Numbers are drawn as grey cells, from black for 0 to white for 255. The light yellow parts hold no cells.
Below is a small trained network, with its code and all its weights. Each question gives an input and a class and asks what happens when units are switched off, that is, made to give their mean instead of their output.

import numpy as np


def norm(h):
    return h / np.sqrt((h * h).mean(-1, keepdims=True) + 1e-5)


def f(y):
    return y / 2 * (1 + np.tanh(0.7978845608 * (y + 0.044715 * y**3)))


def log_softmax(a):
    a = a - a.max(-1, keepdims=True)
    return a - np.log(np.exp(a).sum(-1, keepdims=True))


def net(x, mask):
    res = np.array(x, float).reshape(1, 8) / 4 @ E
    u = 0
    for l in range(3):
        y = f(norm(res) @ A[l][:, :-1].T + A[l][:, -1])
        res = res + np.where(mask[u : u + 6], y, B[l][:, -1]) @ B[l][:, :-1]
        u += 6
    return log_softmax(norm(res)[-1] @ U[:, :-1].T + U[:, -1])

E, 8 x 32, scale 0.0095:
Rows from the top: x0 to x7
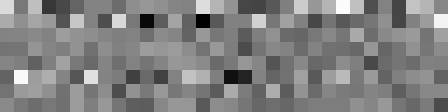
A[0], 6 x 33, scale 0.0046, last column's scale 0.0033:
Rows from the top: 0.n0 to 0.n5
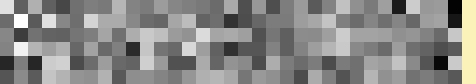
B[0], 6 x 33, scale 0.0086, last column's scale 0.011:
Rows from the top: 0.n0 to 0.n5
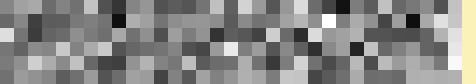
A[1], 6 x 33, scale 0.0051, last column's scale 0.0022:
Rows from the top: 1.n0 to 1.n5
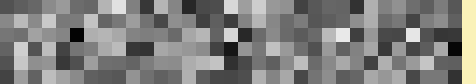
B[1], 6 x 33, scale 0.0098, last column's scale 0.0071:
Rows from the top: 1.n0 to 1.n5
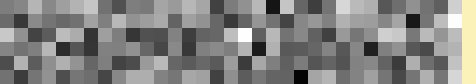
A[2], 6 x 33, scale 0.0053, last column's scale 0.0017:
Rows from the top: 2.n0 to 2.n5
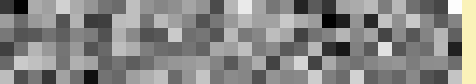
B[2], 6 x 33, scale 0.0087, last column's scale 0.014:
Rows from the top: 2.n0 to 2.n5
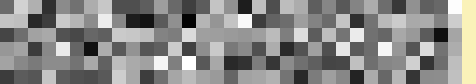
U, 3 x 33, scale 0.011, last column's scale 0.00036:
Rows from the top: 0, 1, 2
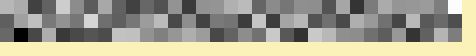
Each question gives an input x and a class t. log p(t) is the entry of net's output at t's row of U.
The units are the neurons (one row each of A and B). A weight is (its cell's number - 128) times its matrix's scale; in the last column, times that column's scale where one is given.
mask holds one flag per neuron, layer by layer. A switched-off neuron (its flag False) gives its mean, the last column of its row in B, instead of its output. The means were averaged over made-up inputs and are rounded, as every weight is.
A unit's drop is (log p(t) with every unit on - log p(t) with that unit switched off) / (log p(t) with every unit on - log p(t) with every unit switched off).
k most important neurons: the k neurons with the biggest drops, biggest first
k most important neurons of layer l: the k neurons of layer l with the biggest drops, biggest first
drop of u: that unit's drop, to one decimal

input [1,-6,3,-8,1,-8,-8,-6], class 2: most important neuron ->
(0.n2)
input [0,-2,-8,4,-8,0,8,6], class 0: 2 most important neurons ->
(0.n1, 1.n1)
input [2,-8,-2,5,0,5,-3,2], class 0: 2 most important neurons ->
(0.n3, 1.n2)
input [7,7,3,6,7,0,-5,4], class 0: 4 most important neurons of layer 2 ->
(2.n1, 2.n0, 2.n3, 2.n2)
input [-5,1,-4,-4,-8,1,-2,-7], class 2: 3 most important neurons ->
(0.n3, 0.n0, 1.n0)
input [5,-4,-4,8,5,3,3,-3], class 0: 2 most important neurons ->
(1.n2, 0.n3)
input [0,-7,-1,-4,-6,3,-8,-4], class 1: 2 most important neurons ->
(0.n4, 2.n1)
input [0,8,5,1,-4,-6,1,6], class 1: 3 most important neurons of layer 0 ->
(0.n4, 0.n2, 0.n5)
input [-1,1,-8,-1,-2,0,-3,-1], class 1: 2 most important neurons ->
(0.n2, 0.n1)
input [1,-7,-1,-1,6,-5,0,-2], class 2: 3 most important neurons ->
(0.n2, 2.n5, 0.n0)
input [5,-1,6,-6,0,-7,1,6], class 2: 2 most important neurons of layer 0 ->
(0.n2, 0.n4)
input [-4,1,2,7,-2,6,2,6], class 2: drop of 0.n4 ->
0.1
